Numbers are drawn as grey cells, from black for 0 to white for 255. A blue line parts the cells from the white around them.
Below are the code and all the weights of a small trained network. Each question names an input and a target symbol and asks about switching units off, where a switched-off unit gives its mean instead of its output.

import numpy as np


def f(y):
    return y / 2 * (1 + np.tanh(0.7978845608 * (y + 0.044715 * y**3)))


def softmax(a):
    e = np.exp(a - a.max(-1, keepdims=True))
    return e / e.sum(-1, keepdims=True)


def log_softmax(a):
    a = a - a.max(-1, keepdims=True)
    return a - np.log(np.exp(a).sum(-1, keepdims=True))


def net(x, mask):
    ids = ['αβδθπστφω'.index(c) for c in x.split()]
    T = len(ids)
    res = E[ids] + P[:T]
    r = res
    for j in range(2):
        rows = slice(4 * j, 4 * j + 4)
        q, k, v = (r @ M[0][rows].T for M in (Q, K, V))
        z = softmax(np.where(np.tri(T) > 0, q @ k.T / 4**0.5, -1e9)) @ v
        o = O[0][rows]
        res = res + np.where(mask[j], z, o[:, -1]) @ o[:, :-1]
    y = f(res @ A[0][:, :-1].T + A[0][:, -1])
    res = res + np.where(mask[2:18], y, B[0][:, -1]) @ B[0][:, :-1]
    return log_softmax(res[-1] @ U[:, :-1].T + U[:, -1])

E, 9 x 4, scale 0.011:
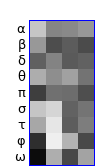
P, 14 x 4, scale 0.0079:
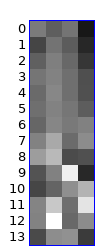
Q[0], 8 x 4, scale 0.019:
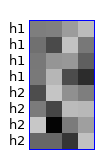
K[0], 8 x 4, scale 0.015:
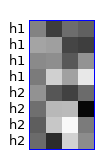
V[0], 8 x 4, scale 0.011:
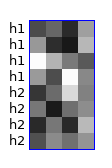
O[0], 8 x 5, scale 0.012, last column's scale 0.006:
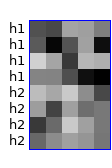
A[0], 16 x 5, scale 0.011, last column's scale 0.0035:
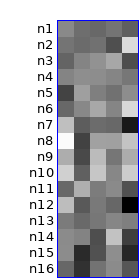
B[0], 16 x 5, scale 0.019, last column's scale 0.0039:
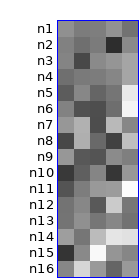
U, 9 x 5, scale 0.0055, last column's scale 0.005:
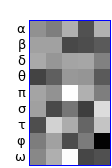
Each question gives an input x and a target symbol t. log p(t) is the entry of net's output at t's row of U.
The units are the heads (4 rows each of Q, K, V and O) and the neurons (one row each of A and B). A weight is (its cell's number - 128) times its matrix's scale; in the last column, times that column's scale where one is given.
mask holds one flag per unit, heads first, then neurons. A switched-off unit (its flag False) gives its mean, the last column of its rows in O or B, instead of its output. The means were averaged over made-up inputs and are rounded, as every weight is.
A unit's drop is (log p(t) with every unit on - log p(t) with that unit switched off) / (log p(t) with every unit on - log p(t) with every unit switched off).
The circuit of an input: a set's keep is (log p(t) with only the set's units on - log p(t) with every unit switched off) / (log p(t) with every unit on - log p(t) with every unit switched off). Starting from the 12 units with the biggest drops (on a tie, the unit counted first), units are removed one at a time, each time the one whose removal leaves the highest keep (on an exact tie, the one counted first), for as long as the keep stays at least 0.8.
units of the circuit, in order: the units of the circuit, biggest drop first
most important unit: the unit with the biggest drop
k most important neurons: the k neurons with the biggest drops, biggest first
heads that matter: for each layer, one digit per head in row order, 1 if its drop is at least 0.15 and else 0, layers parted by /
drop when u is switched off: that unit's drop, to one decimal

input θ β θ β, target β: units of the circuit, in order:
h1, h2, n7
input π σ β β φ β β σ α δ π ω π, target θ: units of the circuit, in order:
h1
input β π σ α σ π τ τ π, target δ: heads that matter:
10
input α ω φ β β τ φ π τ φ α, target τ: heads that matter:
01
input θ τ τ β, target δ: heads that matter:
11
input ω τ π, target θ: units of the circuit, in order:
h2, h1, n3, n6
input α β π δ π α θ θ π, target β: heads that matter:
10
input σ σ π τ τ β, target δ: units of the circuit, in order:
h1, n14
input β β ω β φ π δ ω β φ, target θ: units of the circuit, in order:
h1, n6
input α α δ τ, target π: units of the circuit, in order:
n14, h1
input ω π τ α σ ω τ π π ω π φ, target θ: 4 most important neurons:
n6, n3, n11, n5
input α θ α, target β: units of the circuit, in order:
h1, h2, n7
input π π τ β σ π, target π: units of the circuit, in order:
h1, n14, n6
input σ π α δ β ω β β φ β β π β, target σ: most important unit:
h1
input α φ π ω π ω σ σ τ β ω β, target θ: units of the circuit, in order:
h1, h2, n6
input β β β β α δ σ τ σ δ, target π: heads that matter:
11
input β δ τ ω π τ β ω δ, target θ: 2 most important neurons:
n3, n6
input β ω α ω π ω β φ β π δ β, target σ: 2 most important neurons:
n6, n14
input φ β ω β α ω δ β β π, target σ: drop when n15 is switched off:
0.1
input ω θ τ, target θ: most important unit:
h2
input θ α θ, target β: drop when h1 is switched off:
0.5
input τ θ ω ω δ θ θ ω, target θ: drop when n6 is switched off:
0.1
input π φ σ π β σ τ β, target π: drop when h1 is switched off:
0.6
